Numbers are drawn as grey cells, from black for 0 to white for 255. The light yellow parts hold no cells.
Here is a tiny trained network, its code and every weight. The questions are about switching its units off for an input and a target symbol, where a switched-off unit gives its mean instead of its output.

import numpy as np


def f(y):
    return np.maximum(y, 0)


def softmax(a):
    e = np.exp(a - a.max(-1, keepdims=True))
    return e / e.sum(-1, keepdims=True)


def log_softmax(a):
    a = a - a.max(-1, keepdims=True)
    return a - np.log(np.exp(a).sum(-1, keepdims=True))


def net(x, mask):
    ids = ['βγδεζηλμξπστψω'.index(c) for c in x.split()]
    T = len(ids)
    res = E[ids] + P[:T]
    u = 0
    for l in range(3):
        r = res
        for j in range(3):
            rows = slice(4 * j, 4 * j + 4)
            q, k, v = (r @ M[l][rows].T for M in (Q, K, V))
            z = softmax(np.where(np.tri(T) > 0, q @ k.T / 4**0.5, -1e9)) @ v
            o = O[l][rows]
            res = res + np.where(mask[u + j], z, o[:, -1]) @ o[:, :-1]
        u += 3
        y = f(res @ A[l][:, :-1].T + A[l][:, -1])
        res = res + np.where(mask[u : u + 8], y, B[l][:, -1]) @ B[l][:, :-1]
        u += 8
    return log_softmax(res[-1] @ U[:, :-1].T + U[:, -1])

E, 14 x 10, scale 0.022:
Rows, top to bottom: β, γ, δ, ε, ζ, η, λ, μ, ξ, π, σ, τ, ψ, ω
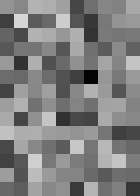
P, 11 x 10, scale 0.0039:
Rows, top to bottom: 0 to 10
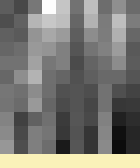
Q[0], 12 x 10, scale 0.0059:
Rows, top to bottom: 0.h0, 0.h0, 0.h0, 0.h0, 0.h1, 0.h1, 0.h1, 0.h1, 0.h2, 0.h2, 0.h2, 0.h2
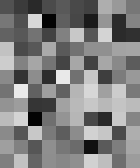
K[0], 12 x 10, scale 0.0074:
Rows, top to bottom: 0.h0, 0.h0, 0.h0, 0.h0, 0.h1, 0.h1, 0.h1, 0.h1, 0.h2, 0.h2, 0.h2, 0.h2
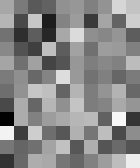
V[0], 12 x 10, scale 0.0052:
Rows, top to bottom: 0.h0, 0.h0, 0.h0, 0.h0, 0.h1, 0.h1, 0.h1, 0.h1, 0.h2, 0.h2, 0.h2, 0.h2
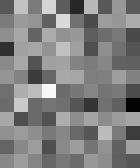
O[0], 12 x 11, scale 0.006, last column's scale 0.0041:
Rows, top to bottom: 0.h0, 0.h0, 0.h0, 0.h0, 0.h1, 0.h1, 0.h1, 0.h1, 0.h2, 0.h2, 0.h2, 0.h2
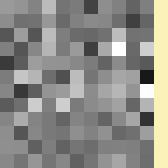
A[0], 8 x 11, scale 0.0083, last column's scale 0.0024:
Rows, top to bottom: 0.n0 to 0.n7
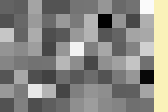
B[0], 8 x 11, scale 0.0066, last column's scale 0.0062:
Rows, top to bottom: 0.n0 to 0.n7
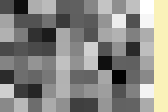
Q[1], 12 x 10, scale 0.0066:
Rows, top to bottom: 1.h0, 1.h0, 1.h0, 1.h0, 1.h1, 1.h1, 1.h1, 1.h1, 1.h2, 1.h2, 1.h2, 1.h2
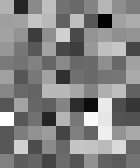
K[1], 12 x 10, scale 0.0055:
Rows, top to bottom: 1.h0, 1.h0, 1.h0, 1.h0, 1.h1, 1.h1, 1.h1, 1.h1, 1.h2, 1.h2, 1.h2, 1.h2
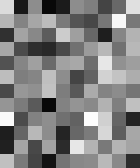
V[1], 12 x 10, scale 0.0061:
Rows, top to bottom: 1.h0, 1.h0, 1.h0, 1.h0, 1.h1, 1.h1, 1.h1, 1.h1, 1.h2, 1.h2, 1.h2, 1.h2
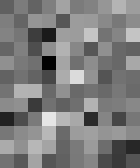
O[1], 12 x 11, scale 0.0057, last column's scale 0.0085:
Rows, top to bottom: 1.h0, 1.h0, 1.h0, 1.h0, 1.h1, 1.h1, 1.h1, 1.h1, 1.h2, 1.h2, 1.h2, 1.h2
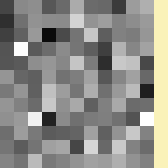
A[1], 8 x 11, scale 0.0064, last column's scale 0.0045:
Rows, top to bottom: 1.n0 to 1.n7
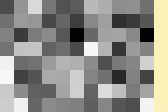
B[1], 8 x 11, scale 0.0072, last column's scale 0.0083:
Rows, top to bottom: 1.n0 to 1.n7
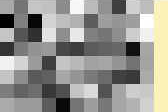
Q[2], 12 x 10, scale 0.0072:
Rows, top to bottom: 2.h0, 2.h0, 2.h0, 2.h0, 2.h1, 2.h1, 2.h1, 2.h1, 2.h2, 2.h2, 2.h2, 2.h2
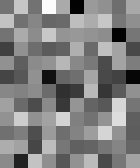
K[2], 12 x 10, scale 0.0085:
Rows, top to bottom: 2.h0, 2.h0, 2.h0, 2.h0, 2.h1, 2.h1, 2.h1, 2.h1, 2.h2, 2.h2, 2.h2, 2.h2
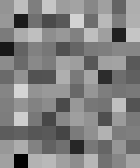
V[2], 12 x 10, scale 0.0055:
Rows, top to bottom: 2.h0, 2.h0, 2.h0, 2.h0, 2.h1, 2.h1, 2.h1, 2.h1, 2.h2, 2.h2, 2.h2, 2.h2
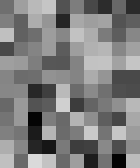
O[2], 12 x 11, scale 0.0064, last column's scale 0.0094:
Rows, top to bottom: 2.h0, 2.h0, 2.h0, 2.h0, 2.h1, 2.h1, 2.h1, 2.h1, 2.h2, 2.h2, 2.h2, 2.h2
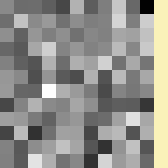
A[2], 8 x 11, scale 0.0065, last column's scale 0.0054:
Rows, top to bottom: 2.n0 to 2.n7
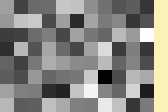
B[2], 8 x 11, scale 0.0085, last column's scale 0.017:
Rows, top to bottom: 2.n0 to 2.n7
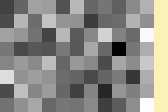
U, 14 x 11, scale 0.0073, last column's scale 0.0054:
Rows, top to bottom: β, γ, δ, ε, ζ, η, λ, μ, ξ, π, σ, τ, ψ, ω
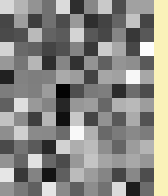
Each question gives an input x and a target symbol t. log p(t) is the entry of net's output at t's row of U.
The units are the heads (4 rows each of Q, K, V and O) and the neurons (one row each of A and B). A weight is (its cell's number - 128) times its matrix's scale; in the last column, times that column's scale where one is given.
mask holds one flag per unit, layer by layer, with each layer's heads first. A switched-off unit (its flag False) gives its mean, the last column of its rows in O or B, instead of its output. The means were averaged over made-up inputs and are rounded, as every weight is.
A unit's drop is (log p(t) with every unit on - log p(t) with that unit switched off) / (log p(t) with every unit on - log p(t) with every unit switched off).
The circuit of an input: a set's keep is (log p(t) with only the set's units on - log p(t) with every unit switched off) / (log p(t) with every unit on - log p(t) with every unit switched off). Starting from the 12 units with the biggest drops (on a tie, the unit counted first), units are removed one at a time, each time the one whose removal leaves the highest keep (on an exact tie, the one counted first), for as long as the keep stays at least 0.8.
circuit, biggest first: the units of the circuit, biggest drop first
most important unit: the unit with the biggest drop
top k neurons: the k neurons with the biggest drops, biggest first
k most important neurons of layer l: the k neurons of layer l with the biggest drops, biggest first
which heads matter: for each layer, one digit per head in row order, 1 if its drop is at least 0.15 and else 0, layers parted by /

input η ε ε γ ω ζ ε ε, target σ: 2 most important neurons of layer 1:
(1.n2, 1.n7)
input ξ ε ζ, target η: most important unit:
0.n2
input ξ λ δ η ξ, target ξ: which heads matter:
000 / 110 / 000
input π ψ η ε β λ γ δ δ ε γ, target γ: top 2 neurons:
(2.n2, 1.n1)
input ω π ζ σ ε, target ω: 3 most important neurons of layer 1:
(1.n0, 1.n5, 1.n4)
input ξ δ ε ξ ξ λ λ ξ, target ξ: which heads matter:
000 / 100 / 000
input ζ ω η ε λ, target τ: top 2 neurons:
(0.n0, 1.n0)
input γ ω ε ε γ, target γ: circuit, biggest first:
(2.h0, 2.n2, 1.h0)
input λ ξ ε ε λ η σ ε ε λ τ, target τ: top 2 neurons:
(0.n0, 1.n0)
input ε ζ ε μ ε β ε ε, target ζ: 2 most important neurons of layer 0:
(0.n2, 0.n0)
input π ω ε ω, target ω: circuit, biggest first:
(0.n1, 1.h2)
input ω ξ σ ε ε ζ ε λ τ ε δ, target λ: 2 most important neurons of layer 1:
(1.n0, 1.n3)
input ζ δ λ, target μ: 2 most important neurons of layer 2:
(2.n6, 2.n3)
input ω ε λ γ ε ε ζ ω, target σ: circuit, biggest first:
(1.h0, 0.h0, 1.n1)
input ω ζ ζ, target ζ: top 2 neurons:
(2.n6, 2.n5)
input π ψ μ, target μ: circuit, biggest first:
(2.n6, 1.n7, 0.n0, 1.n6)
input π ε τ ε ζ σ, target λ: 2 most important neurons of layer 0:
(0.n2, 0.n4)
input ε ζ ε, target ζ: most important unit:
1.h1
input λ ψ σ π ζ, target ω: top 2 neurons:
(2.n5, 0.n6)
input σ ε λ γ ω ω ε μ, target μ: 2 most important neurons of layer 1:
(1.n7, 1.n6)
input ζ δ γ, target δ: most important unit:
1.h1
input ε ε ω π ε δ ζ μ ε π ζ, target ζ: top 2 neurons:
(0.n2, 2.n5)
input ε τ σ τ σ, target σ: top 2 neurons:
(0.n3, 1.n1)
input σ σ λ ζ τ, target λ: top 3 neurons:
(1.n0, 0.n2, 2.n3)
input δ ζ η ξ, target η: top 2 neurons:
(1.n2, 0.n6)
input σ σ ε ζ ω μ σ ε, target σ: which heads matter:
100 / 100 / 001
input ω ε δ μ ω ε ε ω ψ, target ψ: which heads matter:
000 / 100 / 100
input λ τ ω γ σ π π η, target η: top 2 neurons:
(1.n1, 0.n0)
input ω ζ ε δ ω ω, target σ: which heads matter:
100 / 100 / 001
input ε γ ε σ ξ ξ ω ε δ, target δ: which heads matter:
000 / 000 / 000
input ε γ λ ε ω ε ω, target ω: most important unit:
1.n2
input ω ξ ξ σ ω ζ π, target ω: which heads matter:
100 / 100 / 010
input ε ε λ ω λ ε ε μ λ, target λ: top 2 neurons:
(2.n3, 1.n3)
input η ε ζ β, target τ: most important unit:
1.h0
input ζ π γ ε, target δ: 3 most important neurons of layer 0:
(0.n4, 0.n2, 0.n5)
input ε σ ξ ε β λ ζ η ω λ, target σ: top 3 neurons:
(1.n2, 0.n1, 0.n2)
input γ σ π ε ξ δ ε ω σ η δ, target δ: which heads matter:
000 / 100 / 000
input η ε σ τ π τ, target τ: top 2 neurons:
(1.n0, 0.n0)
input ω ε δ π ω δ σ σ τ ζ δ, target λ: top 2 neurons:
(0.n2, 1.n0)
